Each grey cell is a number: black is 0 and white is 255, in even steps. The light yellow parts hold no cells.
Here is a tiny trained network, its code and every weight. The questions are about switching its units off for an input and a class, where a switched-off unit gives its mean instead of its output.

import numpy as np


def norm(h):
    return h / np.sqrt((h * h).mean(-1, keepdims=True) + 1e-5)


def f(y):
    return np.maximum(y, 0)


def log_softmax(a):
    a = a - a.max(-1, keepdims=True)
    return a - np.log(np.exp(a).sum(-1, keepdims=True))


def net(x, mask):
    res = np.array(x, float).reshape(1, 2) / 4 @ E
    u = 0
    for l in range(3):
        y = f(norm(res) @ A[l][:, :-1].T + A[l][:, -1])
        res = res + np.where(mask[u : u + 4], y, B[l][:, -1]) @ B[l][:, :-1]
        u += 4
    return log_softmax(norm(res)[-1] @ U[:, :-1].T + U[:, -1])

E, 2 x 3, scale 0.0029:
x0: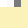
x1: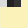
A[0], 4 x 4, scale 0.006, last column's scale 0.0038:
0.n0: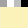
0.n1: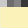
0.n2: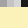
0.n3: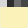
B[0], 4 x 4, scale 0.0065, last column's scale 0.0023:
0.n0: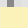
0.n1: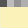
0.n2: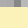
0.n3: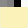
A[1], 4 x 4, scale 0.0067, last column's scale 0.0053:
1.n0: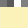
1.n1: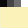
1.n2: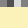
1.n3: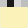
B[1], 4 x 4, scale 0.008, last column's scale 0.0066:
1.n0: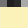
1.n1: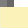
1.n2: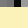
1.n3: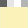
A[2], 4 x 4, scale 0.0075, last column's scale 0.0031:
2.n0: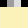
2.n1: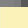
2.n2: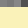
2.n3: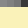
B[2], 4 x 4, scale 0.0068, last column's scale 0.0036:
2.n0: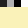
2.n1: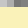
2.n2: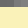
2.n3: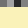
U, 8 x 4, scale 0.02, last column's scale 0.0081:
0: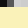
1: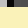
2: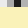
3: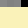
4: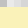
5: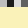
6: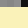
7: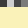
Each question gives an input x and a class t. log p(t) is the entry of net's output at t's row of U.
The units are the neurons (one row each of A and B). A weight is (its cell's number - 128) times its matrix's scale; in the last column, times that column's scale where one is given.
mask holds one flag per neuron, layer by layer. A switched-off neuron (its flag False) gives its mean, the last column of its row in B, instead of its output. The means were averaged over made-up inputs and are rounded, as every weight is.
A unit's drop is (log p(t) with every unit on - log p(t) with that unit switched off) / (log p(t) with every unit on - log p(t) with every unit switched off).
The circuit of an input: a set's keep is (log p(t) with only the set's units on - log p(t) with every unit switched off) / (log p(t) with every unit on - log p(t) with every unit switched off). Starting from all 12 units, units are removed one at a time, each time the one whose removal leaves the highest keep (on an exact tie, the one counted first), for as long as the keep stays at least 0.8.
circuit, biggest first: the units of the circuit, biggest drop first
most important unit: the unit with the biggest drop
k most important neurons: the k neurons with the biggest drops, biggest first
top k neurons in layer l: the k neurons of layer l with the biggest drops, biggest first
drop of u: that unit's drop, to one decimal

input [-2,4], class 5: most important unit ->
0.n3
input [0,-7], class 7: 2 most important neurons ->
[1.n1, 2.n0]
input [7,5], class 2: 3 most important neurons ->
[1.n1, 1.n3, 0.n0]
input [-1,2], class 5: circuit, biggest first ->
[1.n3, 0.n3, 2.n0, 1.n0]
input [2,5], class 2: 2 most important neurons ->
[1.n1, 1.n0]
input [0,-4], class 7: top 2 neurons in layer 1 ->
[1.n3, 1.n1]
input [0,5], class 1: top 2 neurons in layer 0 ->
[0.n3, 0.n0]
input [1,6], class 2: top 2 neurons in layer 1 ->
[1.n1, 1.n0]
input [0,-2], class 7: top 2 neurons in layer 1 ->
[1.n3, 1.n1]
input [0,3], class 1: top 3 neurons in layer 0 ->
[0.n3, 0.n0, 0.n2]
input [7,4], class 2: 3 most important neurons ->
[1.n1, 1.n3, 0.n0]
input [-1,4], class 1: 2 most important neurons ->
[0.n3, 1.n3]
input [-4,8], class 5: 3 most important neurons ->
[0.n3, 2.n0, 1.n0]
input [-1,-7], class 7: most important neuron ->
[2.n0]
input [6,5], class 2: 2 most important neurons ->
[1.n1, 1.n3]
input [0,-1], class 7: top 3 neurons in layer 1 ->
[1.n3, 1.n1, 1.n0]
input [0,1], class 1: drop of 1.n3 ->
0.8
